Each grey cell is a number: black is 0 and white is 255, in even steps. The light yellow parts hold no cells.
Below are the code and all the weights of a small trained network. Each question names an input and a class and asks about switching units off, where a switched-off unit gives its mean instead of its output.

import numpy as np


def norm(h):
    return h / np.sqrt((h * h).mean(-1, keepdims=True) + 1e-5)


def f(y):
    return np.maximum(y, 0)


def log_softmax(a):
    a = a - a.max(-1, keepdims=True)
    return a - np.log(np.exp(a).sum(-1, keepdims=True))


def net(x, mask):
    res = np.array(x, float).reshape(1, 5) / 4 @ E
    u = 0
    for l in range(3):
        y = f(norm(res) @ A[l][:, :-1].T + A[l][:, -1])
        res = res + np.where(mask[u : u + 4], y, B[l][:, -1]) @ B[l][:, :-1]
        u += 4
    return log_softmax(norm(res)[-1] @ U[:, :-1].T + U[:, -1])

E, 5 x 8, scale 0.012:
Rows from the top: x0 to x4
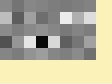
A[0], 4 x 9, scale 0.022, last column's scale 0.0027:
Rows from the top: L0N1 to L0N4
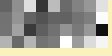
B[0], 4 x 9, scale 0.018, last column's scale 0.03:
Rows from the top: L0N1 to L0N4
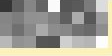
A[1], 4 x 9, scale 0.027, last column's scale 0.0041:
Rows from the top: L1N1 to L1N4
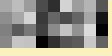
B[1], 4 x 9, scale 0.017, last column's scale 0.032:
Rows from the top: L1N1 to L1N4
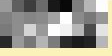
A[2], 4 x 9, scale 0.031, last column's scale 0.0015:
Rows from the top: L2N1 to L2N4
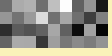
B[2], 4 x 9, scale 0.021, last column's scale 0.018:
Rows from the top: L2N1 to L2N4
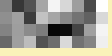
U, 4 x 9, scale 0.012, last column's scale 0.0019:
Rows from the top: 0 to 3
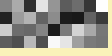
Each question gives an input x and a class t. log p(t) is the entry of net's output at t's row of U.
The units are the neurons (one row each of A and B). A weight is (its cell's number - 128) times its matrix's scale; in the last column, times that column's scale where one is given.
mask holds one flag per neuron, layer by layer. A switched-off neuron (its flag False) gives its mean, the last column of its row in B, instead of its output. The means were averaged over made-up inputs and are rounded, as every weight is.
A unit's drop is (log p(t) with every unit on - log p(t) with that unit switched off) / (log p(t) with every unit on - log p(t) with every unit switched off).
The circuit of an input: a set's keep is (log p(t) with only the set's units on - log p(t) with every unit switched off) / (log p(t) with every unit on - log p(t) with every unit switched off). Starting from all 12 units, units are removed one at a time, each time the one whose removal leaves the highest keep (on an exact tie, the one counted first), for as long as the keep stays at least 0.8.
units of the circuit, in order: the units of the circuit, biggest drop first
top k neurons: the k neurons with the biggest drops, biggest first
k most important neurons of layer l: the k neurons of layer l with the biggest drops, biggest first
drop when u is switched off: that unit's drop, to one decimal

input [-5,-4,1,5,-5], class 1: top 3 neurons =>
L0N4, L1N3, L2N3
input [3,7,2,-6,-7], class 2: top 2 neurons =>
L1N1, L0N1
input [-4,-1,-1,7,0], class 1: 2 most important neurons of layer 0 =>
L0N4, L0N1
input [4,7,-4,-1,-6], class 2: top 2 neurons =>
L1N1, L0N1
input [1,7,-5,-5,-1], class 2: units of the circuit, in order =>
L1N1
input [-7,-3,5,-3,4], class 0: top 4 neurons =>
L0N1, L0N4, L1N1, L1N3
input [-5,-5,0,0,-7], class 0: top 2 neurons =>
L0N1, L0N4
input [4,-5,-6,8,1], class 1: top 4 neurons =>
L0N4, L1N3, L2N3, L0N1
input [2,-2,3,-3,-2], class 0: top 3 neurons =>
L0N1, L0N4, L1N1
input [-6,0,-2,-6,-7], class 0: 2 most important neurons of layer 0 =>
L0N4, L0N1
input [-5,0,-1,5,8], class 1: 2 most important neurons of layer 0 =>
L0N1, L0N4
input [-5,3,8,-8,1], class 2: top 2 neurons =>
L0N1, L1N1
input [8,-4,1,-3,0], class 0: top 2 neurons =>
L0N1, L0N4
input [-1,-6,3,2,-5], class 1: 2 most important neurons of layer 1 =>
L1N3, L1N1
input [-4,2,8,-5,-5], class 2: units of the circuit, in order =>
L0N1
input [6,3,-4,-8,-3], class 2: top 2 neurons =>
L0N1, L1N1
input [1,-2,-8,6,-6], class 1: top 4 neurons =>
L0N4, L1N3, L2N3, L0N1
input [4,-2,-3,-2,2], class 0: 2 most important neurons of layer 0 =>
L0N1, L0N4
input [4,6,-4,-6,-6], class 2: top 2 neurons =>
L1N1, L0N1
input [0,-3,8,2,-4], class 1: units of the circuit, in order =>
L0N4
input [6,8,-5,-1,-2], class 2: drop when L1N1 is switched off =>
0.8
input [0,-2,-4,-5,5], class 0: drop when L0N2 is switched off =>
0.0
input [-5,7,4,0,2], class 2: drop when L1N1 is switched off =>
0.8
